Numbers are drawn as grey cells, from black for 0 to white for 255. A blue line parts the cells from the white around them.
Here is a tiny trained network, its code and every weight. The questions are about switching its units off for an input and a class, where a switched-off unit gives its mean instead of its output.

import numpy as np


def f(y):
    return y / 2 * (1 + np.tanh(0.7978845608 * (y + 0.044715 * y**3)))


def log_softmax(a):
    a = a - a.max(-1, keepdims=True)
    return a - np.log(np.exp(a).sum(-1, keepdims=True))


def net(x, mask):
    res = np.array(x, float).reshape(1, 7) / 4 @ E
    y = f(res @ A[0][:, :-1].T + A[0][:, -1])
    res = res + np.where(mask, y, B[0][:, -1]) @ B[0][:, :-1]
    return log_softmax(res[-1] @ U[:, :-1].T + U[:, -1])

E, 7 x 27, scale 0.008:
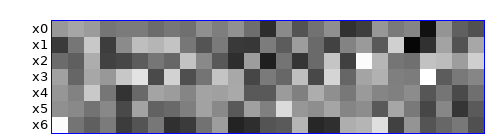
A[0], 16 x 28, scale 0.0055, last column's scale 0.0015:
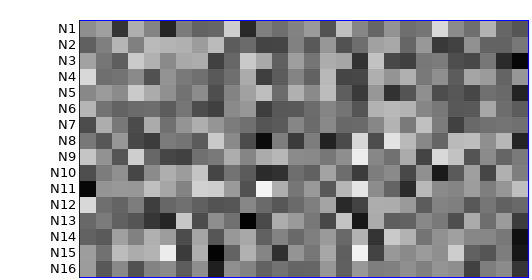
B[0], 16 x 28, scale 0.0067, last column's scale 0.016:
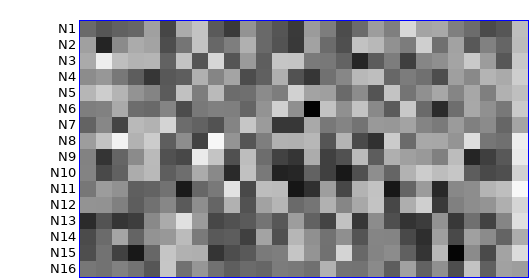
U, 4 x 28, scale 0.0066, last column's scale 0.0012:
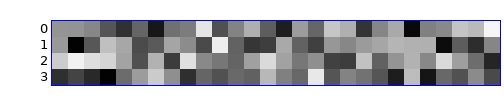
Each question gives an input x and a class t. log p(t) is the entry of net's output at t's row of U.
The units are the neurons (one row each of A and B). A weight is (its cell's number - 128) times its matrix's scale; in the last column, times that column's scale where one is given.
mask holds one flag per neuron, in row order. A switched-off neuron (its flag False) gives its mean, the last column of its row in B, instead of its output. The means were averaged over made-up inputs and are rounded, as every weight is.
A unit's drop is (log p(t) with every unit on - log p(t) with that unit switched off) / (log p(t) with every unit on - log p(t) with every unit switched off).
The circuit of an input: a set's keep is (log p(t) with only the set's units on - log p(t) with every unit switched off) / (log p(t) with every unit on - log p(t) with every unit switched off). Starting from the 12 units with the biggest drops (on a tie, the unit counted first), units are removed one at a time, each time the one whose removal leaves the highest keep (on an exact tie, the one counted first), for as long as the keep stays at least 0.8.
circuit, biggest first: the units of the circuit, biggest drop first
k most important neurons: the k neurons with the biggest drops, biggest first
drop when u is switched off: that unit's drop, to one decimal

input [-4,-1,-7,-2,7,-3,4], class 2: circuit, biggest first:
[N3]
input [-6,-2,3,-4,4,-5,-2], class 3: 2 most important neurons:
[N13 N3]
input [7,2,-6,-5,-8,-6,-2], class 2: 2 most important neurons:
[N3 N5]
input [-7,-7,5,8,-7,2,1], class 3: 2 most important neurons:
[N15 N14]
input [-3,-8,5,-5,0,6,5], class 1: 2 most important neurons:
[N9 N1]
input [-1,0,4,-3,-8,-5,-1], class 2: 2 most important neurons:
[N8 N15]
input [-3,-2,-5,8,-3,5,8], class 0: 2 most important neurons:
[N12 N4]
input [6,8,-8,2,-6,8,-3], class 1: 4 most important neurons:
[N10 N2 N8 N7]
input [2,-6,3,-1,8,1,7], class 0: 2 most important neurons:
[N12 N6]
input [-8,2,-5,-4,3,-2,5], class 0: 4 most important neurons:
[N8 N4 N12 N6]
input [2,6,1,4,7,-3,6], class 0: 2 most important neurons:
[N4 N9]
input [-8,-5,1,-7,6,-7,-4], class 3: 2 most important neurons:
[N13 N10]
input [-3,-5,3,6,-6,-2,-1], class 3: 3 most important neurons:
[N15 N14 N10]
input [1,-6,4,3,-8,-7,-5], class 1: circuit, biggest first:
[N9]
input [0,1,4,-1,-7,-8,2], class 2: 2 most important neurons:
[N11 N8]
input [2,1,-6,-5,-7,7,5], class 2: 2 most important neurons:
[N3 N11]
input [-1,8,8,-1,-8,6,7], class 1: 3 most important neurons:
[N10 N2 N11]
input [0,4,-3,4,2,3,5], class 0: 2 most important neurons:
[N9 N4]
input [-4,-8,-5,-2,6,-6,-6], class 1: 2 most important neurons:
[N9 N1]
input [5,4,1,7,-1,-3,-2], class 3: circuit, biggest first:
[N15]
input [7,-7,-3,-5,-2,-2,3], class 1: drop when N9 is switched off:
0.2
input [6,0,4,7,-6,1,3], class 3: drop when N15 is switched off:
0.3
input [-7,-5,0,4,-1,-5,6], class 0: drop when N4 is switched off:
0.1
